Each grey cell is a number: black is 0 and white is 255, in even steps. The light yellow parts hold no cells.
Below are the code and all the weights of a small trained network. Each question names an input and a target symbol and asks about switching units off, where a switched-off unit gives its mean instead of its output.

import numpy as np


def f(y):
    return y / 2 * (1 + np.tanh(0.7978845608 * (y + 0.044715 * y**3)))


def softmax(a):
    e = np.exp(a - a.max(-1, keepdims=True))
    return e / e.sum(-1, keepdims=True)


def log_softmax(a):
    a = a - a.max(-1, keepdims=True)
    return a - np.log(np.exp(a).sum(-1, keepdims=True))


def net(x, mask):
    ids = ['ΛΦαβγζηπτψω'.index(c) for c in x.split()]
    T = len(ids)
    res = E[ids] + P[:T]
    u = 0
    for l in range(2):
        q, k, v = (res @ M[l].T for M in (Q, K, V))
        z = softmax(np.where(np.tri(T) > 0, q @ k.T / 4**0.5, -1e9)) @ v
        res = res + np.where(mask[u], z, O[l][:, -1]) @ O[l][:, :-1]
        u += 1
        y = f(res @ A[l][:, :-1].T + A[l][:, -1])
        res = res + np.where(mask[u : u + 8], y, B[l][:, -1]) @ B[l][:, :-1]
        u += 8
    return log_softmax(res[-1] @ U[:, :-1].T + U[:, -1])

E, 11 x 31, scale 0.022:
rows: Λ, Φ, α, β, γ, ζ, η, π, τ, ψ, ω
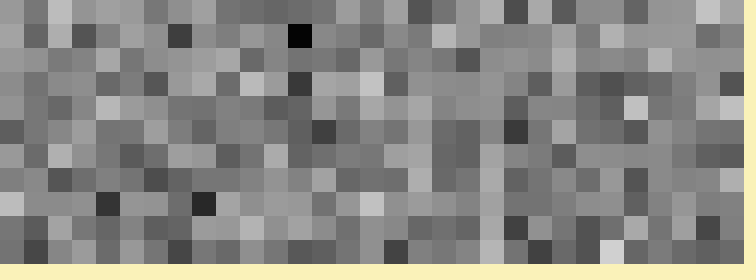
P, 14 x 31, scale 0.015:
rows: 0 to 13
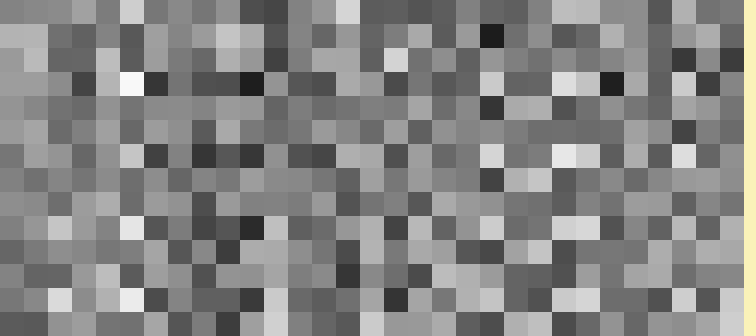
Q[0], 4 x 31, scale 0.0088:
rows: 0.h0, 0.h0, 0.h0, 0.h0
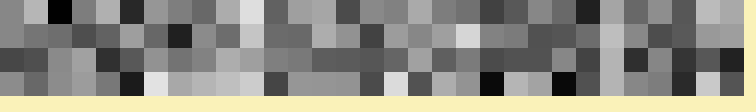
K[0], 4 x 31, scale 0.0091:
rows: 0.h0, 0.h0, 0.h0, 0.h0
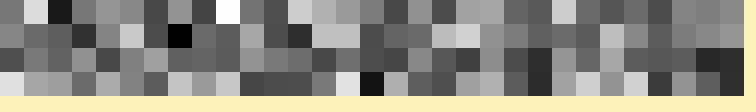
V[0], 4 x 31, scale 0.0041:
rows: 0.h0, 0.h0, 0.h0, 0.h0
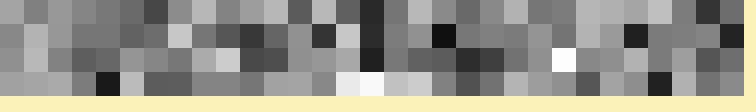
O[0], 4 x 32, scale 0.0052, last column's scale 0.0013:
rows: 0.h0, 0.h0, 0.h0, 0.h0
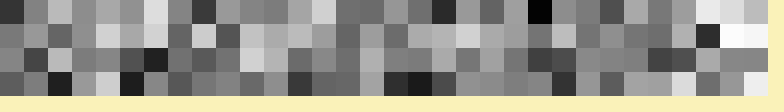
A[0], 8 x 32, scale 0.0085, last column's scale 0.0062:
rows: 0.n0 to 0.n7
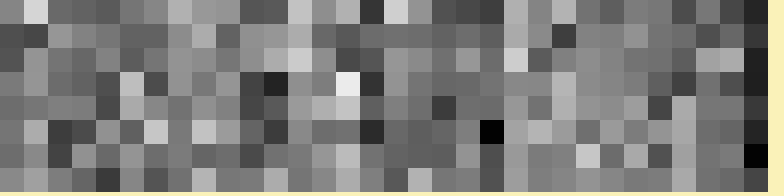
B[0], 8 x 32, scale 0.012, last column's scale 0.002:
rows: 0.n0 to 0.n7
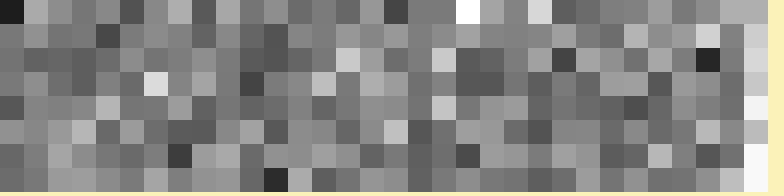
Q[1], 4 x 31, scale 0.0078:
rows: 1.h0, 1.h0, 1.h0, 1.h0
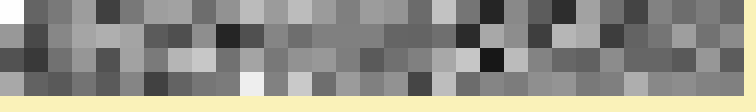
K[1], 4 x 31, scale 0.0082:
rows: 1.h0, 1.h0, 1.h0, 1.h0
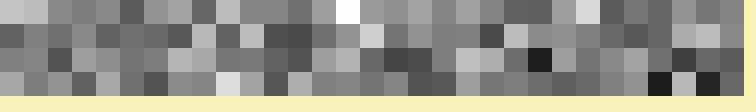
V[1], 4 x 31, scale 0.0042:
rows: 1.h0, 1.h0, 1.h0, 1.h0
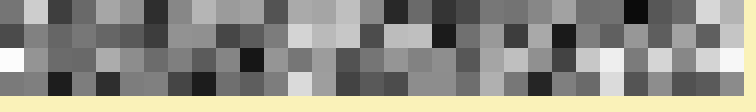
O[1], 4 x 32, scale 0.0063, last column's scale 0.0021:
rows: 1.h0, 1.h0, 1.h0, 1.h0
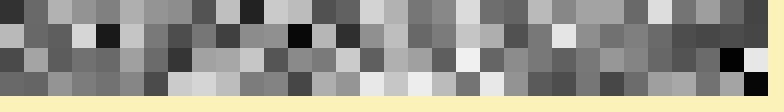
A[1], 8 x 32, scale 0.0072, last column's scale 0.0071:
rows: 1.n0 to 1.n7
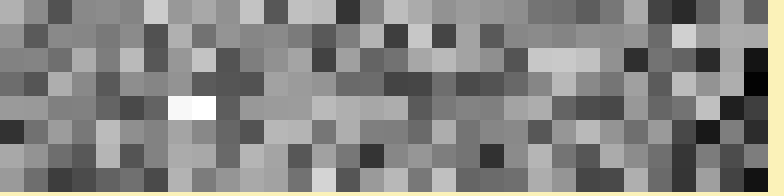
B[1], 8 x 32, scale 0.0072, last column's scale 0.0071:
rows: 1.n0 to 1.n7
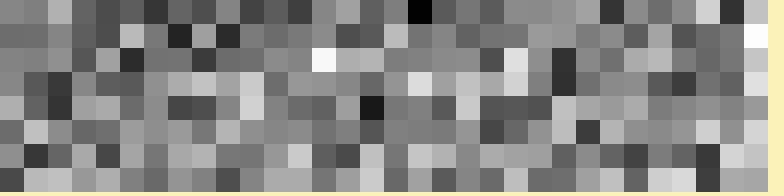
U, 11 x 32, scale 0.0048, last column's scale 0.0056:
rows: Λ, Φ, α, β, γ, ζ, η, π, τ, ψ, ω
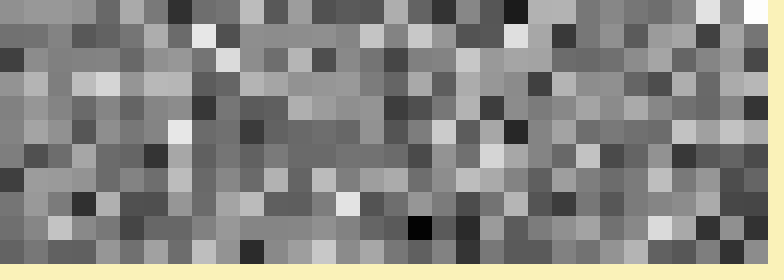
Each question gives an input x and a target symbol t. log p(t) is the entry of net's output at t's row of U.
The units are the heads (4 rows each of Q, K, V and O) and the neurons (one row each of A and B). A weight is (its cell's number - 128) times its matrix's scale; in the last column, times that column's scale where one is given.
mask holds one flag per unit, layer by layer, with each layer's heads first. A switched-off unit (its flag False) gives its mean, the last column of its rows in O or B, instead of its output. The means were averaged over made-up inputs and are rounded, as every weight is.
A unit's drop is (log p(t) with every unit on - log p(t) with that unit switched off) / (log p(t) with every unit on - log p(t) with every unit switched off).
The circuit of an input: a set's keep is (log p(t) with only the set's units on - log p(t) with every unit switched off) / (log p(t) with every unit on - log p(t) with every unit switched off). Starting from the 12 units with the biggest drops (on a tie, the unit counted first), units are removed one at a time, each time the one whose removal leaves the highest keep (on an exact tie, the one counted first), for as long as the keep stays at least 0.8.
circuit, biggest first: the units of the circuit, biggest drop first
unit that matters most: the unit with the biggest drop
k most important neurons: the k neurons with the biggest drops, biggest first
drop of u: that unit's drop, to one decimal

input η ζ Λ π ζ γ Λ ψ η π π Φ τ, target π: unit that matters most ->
1.h0
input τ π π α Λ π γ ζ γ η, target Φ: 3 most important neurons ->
(1.n2 1.n1 1.n3)
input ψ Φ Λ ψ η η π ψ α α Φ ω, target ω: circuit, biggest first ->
(0.h0 0.n3)
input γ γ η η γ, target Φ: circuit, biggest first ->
(0.h0 1.n6 1.n7 0.n7)
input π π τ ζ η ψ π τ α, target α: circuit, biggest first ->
(0.h0 0.n0 1.h0)
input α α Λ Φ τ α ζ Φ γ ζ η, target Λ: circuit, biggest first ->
(0.n1 1.n4)
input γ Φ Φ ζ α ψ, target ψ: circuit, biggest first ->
(1.n7 1.h0 1.n0)
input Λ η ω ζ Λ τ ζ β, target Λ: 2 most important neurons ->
(0.n7 1.n4)
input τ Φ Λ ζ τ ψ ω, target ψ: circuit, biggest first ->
(0.h0 0.n6)
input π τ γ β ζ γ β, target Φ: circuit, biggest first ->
(0.h0 1.n1 1.n2)
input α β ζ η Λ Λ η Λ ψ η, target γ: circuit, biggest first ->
(1.n2 1.h0 0.h0)
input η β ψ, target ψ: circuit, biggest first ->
(1.n7 1.h0)
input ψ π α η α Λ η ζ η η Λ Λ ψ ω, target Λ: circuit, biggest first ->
(0.n5 0.h0)
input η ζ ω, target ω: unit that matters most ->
0.n3
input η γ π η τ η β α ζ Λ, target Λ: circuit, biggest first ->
(1.h0 1.n1)
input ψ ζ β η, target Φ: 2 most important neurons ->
(1.n2 1.n3)
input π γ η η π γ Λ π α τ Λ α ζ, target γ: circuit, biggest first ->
(1.n2 1.h0)
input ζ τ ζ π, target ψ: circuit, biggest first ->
(0.h0 0.n6)
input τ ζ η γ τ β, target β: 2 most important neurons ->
(1.n4 1.n7)
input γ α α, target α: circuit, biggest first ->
(0.n0)
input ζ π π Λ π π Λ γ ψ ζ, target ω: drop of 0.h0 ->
0.8
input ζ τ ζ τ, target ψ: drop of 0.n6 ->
0.3
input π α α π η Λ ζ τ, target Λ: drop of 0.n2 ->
0.3
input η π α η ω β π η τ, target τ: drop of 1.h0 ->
1.0
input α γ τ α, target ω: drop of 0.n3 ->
0.6
